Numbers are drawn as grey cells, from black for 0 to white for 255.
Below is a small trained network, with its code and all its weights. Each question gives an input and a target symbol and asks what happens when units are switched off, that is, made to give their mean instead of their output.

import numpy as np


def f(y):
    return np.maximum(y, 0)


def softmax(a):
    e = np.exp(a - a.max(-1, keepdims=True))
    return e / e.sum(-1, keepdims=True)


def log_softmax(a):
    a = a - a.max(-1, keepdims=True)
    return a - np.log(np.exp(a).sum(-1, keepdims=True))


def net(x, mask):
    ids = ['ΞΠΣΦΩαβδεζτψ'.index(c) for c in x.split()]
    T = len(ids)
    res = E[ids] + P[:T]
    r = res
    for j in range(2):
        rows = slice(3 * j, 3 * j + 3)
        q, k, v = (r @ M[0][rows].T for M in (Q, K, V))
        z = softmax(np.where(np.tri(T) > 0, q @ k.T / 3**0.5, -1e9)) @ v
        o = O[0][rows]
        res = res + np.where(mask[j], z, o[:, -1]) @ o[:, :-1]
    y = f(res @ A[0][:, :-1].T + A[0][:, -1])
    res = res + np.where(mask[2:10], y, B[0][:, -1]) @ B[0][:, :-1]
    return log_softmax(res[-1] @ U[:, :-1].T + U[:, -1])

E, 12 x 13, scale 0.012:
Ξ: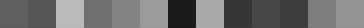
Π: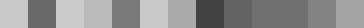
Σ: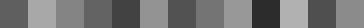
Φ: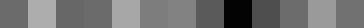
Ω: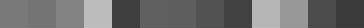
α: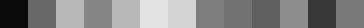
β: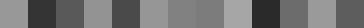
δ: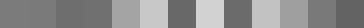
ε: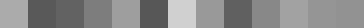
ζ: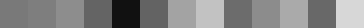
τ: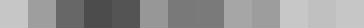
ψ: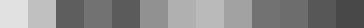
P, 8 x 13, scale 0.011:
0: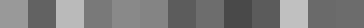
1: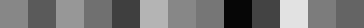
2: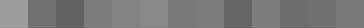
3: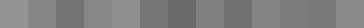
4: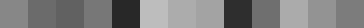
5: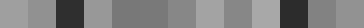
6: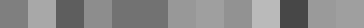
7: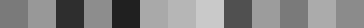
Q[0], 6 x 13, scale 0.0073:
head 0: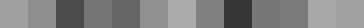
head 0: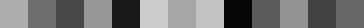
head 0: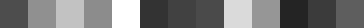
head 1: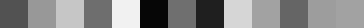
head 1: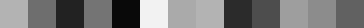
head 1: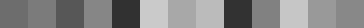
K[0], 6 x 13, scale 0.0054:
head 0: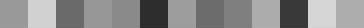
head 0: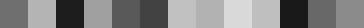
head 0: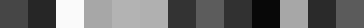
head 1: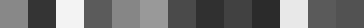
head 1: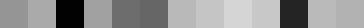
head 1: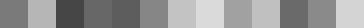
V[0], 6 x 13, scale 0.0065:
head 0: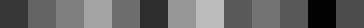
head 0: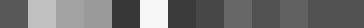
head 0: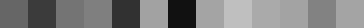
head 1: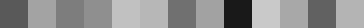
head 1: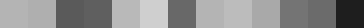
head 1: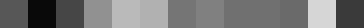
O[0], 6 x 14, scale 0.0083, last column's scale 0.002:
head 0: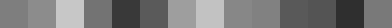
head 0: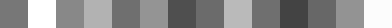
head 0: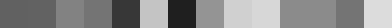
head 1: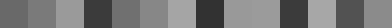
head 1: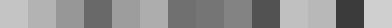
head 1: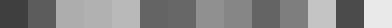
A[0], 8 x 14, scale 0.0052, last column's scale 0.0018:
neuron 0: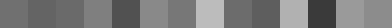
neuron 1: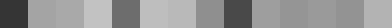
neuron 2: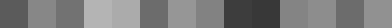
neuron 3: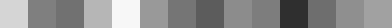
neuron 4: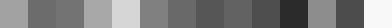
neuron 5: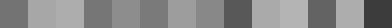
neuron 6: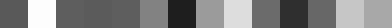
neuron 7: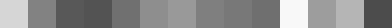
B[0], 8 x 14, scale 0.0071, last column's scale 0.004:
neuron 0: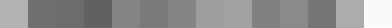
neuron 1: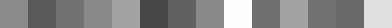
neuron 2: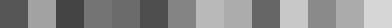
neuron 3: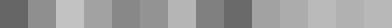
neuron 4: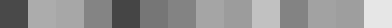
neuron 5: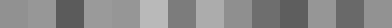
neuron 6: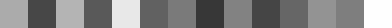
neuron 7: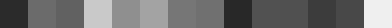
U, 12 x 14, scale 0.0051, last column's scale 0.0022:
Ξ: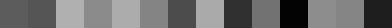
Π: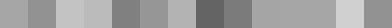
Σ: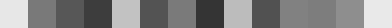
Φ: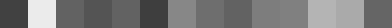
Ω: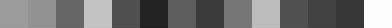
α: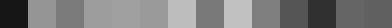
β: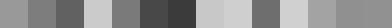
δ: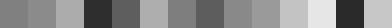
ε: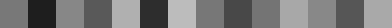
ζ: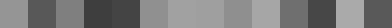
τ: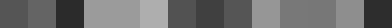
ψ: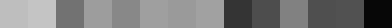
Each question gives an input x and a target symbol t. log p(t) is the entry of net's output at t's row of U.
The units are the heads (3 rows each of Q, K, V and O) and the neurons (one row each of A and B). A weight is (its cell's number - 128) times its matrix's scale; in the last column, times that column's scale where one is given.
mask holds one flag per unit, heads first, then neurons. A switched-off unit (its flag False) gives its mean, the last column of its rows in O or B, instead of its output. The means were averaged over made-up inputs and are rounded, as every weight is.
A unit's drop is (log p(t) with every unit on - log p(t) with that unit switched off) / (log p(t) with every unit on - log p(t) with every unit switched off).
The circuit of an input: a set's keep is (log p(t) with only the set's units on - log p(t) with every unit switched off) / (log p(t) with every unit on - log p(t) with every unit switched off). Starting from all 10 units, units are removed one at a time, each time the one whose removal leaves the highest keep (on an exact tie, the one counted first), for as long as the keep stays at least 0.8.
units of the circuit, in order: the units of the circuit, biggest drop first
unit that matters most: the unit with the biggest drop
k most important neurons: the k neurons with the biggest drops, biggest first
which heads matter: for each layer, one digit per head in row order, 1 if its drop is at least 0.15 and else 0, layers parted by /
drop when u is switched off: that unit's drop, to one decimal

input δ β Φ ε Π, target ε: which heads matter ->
10
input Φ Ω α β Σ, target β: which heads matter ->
01
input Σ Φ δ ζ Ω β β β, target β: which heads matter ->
01
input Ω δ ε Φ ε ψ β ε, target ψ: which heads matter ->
01
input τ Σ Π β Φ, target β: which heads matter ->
01
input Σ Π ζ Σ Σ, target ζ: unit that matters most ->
head 1
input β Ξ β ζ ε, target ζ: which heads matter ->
11
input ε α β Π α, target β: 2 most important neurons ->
(neuron 1; neuron 2)
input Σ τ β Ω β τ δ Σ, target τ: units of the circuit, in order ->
(head 0; neuron 7)
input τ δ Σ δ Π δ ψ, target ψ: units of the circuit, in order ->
(head 1; head 0; neuron 7)
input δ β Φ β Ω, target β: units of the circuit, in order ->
(head 1; neuron 1; neuron 2)
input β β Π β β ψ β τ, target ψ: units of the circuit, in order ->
(head 1; neuron 7)
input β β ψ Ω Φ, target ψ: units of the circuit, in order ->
(head 1; neuron 7)
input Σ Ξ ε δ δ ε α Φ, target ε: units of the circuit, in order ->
(head 0)
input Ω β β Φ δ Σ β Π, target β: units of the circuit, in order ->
(head 1; neuron 1)
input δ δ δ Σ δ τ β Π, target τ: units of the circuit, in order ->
(head 0; neuron 7)
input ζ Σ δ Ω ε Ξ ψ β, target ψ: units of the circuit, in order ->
(head 1; neuron 7; head 0)
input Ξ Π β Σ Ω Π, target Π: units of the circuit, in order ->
(neuron 3; head 0)
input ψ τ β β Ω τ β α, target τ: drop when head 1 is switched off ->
0.2
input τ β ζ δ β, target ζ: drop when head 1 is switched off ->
0.6
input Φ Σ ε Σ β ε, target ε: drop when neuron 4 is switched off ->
0.0
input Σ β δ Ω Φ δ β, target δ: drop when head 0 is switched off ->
0.1
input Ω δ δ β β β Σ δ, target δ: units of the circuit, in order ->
(head 1)
